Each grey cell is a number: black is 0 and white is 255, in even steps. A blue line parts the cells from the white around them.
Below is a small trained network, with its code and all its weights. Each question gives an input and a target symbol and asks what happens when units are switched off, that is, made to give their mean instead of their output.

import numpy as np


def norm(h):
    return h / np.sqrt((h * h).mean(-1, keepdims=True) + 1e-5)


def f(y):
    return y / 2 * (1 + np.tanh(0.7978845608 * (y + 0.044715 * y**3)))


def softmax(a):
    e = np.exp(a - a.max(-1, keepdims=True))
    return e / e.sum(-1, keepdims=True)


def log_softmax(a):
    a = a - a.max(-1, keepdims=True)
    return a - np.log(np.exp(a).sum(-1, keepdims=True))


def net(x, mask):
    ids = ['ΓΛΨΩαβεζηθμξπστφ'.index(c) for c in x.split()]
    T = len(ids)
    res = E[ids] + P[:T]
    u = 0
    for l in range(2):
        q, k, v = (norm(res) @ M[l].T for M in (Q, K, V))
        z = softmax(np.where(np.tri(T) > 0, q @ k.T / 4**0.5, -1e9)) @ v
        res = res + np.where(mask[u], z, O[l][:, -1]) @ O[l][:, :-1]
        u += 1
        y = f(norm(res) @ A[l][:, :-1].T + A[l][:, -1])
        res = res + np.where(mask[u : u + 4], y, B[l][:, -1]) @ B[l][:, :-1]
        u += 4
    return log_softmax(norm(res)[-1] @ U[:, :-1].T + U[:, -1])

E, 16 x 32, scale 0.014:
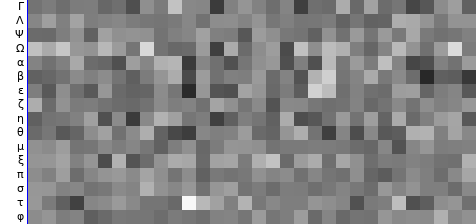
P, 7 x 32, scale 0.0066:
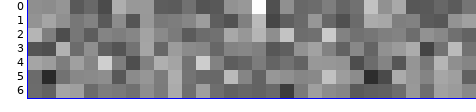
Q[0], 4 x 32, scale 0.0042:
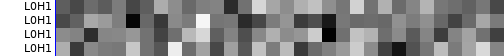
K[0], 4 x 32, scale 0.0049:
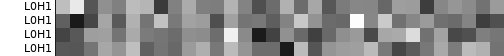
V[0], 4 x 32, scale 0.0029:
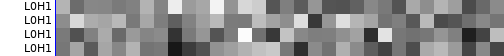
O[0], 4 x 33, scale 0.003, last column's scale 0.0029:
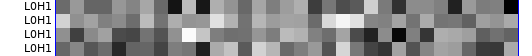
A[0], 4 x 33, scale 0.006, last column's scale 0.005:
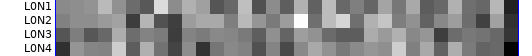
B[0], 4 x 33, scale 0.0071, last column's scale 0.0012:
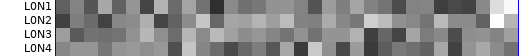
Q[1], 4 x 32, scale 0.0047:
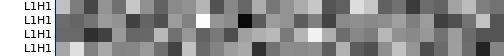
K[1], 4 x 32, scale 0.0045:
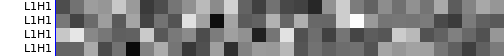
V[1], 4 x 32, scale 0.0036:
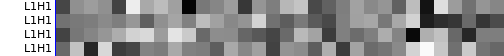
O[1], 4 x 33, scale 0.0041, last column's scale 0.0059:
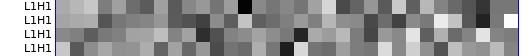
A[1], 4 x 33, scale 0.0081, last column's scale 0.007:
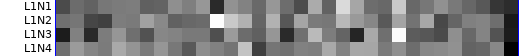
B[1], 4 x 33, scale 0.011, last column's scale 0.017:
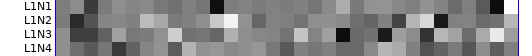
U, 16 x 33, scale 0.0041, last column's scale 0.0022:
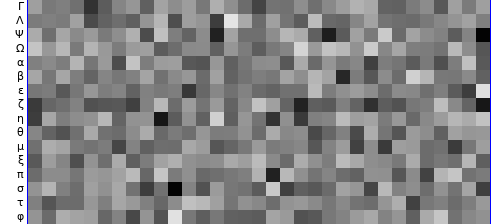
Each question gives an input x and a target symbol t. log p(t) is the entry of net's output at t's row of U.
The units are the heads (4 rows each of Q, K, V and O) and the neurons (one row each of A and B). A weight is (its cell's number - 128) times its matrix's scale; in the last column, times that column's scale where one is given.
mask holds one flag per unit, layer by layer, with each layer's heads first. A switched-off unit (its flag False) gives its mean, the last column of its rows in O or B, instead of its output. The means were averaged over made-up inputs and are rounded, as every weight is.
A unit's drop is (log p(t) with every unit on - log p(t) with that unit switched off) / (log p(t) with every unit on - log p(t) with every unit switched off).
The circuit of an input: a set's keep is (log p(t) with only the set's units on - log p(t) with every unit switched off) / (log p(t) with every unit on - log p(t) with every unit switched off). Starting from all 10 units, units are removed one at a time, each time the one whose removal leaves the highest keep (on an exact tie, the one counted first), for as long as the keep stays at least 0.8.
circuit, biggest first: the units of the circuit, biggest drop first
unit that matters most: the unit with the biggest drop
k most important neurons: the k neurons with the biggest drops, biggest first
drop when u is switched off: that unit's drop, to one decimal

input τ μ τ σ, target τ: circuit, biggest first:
(L0H1, L1N2)
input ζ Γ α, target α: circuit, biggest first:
(L0N1, L1N1)
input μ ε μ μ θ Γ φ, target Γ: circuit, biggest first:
(L1N4, L0H1, L1N1)
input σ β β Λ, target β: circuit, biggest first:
(L1N1, L1N2, L1H1)
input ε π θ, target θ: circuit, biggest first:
(L1N3)
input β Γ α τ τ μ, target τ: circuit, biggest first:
(L0H1, L1N2)
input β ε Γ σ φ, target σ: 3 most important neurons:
(L1N1, L1N2, L1N3)
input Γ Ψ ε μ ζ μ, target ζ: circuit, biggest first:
(L1N1, L1H1, L0H1)
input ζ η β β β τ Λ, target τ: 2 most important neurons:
(L1N2, L1N1)
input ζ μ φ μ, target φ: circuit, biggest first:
(L1H1, L1N1)
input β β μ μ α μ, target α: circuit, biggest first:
(L0H1, L0N1, L1N1)
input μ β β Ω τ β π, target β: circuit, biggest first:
(L1N1, L1N2, L1N3)
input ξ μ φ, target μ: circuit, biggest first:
(L1N1, L1H1)
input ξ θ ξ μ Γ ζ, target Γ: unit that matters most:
L1N4
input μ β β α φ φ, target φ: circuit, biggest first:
(L1N1, L1H1)
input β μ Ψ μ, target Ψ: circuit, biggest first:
(L1H1, L0H1)
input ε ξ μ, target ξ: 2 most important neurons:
(L0N2, L1N1)
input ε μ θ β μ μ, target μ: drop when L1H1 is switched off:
0.4
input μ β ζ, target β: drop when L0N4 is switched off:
0.0
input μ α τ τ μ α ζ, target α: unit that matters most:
L0H1
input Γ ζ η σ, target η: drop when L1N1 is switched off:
0.4
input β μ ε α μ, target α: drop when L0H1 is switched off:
1.0
